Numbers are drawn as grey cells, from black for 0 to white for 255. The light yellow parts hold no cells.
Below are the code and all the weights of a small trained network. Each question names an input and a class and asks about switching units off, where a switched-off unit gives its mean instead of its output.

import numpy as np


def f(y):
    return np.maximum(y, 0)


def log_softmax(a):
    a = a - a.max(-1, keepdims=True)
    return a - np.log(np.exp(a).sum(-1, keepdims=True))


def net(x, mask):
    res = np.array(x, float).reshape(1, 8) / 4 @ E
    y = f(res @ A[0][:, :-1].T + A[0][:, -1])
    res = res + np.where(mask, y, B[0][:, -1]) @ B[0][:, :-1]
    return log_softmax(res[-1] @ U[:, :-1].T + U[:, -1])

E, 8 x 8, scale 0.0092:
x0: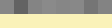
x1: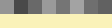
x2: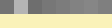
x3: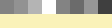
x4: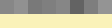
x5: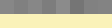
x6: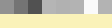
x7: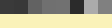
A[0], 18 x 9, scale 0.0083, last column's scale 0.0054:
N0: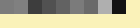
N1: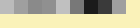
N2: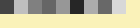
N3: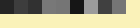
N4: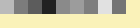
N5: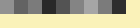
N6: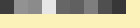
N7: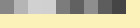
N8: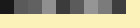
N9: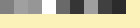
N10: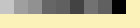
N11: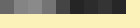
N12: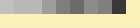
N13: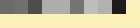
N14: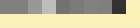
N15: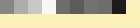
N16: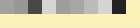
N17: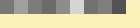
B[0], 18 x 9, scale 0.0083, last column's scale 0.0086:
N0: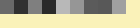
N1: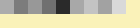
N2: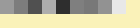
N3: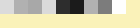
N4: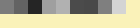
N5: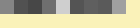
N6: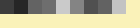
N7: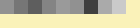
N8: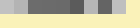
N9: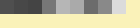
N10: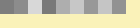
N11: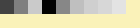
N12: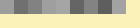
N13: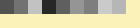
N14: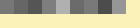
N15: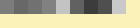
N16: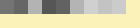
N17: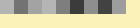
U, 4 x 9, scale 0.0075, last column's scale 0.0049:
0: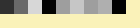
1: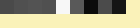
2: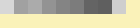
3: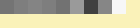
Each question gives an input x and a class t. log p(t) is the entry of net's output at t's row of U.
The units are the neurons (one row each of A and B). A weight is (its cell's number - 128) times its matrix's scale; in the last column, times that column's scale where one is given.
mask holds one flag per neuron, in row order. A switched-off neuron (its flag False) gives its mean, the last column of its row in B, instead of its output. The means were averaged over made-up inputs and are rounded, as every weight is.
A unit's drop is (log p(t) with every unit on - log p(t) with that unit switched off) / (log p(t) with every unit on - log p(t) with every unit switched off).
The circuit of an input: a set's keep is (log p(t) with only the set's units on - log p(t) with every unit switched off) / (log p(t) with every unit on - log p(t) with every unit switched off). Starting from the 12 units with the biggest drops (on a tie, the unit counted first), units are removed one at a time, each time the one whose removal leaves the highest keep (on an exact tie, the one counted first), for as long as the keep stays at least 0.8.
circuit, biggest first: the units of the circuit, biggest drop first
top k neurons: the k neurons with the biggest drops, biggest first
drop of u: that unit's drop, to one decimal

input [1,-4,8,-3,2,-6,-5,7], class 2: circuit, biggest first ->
(N3)
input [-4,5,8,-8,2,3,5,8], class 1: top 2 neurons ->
(N4, N0)
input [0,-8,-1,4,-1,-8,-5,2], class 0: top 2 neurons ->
(N11, N4)
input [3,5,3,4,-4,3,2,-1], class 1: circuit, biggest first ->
(N3, N11, N2)
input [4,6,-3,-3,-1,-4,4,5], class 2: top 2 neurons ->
(N3, N11)
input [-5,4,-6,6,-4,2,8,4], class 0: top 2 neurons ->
(N16, N13)
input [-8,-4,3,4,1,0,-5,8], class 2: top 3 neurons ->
(N3, N8, N2)
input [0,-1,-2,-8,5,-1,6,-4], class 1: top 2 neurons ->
(N4, N11)
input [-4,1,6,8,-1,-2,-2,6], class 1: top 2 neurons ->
(N6, N9)
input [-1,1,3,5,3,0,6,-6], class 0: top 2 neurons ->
(N16, N3)
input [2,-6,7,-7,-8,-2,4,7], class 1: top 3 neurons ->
(N4, N5, N0)
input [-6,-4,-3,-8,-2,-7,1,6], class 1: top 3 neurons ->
(N4, N5, N0)
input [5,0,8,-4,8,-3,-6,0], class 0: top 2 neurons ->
(N11, N3)
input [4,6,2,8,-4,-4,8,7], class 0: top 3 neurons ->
(N16, N13, N4)
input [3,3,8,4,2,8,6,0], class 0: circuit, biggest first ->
(N16)
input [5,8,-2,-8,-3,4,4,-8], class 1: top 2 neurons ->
(N4, N3)
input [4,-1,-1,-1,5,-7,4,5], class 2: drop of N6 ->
0.1
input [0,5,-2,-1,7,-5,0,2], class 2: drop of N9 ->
0.2
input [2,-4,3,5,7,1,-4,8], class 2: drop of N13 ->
0.1
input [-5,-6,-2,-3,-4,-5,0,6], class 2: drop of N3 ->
0.2
